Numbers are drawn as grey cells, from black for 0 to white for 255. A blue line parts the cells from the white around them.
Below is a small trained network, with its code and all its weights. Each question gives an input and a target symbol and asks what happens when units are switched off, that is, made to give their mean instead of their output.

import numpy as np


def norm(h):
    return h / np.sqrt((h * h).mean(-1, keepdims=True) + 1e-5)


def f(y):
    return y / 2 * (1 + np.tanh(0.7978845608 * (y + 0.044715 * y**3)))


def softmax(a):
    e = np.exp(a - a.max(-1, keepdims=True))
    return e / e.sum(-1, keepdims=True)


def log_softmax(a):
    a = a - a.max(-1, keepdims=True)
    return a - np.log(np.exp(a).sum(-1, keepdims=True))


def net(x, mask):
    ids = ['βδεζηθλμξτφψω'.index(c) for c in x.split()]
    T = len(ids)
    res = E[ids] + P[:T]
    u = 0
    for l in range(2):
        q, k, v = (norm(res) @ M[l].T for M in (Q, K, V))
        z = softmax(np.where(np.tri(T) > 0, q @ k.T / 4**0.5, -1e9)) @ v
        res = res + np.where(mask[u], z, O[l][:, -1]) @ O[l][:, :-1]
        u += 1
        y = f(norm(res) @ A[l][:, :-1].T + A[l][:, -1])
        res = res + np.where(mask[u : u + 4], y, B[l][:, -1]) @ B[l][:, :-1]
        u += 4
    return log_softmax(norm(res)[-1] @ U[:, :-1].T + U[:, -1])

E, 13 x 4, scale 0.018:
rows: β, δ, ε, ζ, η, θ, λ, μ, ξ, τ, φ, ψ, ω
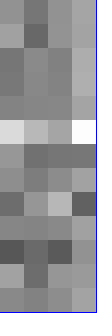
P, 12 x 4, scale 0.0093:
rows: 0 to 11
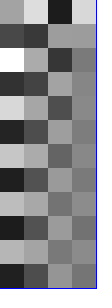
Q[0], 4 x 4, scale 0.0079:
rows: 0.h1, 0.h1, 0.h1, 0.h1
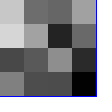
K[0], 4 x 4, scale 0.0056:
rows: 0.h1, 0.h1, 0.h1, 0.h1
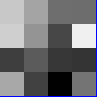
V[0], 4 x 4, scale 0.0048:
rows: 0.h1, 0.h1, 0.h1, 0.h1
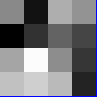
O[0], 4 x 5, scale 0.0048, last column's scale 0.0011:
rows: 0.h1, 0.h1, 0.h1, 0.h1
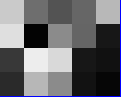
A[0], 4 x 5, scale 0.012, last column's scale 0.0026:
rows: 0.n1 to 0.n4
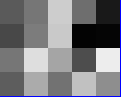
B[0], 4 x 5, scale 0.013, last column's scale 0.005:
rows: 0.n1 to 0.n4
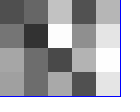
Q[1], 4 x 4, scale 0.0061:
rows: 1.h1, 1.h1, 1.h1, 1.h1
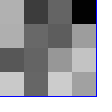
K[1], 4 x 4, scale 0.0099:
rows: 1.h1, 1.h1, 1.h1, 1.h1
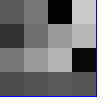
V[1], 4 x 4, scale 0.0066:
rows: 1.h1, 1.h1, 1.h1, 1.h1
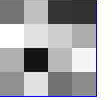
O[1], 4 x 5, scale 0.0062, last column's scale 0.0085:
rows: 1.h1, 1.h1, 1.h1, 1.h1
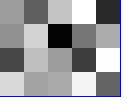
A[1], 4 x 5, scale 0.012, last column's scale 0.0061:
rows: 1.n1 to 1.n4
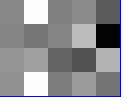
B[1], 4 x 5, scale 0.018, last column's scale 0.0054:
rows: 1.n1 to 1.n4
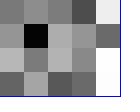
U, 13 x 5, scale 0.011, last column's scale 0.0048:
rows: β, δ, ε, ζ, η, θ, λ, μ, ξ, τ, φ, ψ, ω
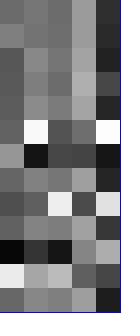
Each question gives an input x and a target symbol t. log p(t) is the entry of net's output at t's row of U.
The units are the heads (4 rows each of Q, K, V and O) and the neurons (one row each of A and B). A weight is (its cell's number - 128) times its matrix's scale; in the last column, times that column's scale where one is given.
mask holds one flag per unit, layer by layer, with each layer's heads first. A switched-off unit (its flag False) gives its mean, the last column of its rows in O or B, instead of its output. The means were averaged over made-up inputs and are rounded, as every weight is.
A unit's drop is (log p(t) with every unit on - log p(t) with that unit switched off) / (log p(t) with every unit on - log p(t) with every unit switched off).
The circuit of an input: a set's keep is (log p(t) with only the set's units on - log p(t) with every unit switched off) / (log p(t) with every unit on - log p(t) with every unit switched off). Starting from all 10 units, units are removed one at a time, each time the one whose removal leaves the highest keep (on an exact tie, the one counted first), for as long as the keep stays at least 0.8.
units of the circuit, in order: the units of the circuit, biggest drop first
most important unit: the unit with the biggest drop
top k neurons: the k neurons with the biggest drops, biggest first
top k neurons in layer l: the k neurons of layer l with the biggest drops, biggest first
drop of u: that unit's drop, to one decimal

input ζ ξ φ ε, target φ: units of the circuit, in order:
(1.n3)
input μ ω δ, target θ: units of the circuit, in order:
(0.h1, 0.n2)
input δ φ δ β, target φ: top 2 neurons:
(1.n3, 0.n4)
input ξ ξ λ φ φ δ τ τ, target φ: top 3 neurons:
(1.n3, 0.n2, 0.n4)
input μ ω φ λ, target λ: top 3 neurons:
(1.n4, 0.n2, 0.n3)
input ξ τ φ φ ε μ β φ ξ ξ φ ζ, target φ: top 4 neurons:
(1.n3, 0.n2, 0.n4, 1.n1)
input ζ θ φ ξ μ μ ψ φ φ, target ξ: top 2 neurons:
(0.n4, 0.n3)
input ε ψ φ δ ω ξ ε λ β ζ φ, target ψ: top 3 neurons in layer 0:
(0.n4, 0.n2, 0.n1)
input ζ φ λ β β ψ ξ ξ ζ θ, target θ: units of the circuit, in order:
(0.n2, 1.n4)
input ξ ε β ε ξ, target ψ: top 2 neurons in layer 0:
(0.n3, 0.n2)
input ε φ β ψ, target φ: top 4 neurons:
(1.n3, 0.n4, 0.n2, 0.n3)
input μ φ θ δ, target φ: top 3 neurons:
(1.n3, 0.n4, 0.n3)
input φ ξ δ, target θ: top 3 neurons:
(0.n2, 1.n4, 0.n1)
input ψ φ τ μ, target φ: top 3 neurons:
(1.n3, 0.n3, 0.n4)
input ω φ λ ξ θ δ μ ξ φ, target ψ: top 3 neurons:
(0.n4, 1.n3, 0.n2)
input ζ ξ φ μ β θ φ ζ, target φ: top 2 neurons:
(1.n3, 0.n2)
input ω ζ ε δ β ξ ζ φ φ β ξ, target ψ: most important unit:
0.h1
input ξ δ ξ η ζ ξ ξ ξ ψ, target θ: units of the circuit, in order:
(0.n2, 0.h1)
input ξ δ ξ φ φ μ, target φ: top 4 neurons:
(1.n3, 0.n2, 0.n4, 0.n1)
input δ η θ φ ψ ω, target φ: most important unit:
0.h1
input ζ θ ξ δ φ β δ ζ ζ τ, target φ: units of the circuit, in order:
(0.h1, 1.n3)
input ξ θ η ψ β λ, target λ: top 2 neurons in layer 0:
(0.n4, 0.n3)
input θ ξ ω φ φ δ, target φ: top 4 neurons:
(1.n3, 0.n4, 0.n2, 0.n1)
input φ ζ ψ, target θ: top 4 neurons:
(0.n2, 1.n4, 0.n1, 0.n4)
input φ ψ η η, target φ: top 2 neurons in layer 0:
(0.n2, 0.n3)
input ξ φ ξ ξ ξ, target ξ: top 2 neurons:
(0.n2, 1.n3)
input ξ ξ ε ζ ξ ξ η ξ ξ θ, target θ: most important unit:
0.n2
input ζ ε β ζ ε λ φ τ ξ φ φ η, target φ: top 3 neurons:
(1.n3, 0.n2, 0.n4)
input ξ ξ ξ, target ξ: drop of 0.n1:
0.1
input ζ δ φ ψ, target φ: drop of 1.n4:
0.0
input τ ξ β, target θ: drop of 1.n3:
-0.1
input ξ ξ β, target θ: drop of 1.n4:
0.2
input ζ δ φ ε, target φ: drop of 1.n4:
0.1
